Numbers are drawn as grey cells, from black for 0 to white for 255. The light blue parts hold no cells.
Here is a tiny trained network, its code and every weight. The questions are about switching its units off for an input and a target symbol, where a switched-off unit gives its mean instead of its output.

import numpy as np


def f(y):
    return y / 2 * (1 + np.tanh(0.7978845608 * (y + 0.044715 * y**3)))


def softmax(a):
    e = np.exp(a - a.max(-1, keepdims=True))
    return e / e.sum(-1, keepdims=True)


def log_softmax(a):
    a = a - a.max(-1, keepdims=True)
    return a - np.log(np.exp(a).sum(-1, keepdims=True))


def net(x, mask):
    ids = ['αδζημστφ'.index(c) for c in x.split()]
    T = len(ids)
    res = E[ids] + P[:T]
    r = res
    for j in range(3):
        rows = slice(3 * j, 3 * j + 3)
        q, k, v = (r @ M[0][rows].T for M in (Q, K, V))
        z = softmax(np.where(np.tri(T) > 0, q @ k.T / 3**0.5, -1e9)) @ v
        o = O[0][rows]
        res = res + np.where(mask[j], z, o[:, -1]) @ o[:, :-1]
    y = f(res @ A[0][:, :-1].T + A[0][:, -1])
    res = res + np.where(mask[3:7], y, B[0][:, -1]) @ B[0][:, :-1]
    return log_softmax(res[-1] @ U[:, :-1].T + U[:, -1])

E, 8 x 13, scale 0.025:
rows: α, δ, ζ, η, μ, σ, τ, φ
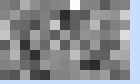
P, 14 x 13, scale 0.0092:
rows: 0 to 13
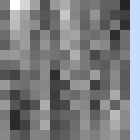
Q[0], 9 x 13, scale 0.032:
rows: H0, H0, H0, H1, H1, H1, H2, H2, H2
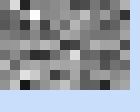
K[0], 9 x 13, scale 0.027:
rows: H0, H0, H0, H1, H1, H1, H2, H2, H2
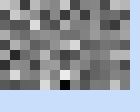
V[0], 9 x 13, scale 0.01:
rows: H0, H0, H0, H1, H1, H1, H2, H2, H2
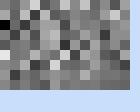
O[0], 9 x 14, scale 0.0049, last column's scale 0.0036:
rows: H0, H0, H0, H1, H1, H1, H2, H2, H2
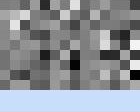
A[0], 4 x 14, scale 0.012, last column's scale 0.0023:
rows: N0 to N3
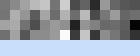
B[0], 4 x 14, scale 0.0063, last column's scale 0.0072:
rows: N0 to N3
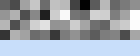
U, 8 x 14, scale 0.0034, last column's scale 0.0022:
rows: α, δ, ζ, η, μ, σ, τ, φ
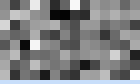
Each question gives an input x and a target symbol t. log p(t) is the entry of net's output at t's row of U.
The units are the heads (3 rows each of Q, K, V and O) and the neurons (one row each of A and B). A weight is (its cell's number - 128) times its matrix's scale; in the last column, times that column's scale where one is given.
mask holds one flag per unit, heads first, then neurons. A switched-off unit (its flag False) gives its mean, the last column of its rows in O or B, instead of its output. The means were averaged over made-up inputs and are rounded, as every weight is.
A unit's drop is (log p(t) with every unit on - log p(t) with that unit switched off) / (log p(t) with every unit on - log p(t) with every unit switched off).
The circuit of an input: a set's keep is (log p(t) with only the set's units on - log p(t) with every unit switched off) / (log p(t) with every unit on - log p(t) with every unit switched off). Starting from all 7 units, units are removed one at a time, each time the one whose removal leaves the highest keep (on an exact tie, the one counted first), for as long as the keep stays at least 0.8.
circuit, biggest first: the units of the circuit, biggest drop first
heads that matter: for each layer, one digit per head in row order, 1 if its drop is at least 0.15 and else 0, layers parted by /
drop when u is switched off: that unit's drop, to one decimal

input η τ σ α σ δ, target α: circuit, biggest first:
(H0 H2)
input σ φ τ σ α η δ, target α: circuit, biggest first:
(H2 H0)
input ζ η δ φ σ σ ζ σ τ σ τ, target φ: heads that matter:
111
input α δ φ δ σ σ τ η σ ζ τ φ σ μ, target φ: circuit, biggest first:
(H1 H2)
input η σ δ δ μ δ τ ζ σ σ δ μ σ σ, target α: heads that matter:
101
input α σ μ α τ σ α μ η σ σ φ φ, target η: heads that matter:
010
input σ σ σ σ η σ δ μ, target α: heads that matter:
111
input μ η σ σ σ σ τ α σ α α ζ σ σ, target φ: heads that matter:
111
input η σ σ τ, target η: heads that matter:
110
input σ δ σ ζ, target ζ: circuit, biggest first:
(N2 H2 H0)
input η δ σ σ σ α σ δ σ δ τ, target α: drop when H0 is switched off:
0.7
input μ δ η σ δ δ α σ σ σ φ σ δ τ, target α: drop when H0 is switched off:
0.6
